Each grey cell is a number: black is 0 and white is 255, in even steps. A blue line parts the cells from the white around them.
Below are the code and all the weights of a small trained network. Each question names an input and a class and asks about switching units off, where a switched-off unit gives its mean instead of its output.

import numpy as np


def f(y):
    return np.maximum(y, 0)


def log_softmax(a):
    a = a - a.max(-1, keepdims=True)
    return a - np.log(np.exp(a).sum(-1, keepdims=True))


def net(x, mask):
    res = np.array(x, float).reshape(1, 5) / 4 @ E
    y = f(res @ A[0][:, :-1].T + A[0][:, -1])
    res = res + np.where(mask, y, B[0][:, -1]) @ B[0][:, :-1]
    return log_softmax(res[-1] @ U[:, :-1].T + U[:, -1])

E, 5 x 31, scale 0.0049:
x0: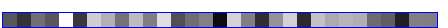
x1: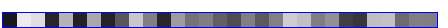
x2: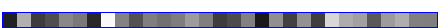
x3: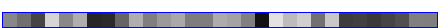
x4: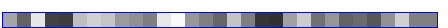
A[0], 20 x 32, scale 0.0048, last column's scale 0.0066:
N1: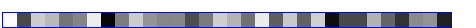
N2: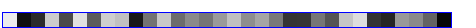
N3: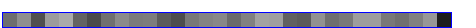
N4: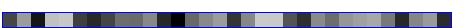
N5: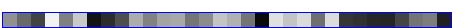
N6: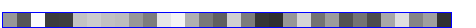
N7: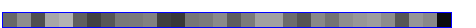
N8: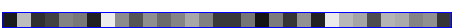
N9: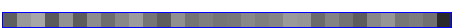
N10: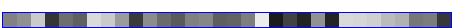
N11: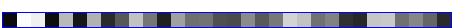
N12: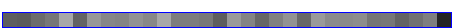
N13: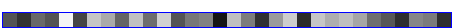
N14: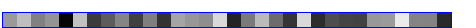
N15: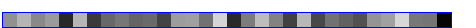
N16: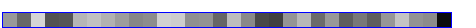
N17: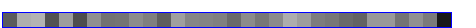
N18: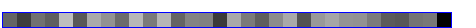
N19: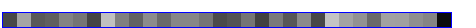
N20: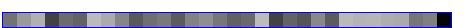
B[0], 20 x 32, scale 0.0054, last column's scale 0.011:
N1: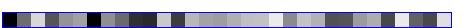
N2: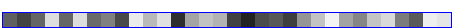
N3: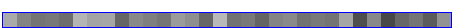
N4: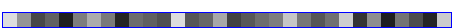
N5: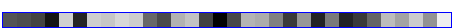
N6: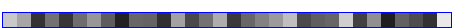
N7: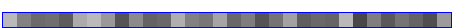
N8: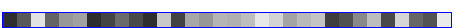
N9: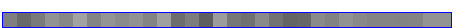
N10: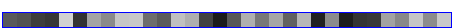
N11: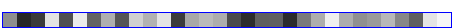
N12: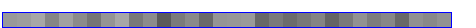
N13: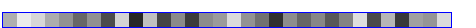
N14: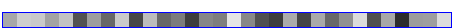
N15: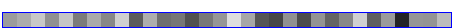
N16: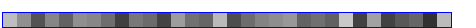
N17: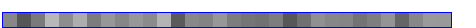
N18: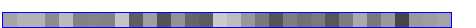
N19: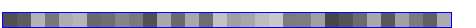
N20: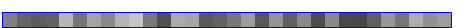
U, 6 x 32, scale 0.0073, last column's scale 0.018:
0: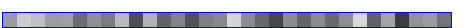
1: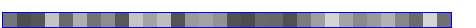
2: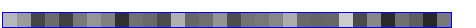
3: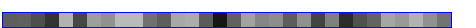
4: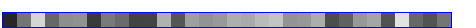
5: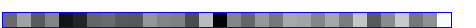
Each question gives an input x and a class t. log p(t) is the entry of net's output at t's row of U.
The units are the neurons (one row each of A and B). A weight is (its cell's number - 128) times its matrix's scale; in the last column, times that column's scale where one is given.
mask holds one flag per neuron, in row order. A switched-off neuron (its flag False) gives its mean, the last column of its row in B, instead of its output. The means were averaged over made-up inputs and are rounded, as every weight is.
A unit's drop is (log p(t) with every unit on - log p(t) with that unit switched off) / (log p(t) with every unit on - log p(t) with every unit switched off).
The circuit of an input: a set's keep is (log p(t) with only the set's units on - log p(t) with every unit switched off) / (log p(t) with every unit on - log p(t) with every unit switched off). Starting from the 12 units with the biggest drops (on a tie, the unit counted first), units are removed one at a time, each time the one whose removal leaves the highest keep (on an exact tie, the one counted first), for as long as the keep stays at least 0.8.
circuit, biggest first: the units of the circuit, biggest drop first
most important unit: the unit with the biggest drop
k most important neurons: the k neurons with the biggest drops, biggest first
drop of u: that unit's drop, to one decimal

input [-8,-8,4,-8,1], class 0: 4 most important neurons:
N14, N15, N11, N5
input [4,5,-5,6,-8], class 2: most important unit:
N4
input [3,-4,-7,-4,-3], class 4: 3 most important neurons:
N1, N11, N5
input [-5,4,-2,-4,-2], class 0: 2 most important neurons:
N14, N5
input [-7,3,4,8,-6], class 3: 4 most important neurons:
N5, N13, N6, N18
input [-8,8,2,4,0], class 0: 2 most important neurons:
N14, N15
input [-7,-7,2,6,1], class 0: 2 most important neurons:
N14, N15
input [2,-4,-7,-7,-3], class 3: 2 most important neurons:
N10, N8
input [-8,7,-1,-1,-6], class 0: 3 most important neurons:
N14, N15, N2
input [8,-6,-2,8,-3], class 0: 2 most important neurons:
N13, N18
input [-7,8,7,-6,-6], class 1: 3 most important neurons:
N11, N13, N1
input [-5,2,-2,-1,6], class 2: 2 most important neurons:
N6, N13
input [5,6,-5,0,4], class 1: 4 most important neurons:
N11, N8, N14, N15
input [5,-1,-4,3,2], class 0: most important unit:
N13
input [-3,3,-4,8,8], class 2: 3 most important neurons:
N6, N16, N10
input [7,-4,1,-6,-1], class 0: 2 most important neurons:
N13, N5
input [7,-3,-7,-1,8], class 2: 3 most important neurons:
N6, N16, N14
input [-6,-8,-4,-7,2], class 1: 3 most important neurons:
N2, N5, N13
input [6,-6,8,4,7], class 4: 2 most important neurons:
N8, N4
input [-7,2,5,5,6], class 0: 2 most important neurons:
N14, N15
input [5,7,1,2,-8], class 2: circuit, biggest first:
N4
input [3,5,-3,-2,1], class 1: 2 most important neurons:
N11, N8
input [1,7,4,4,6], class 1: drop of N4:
0.1
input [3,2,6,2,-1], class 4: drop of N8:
0.2
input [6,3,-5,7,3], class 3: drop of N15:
0.3
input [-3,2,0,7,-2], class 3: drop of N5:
0.4
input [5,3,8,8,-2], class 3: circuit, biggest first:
N5
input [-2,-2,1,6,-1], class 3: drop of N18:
0.0
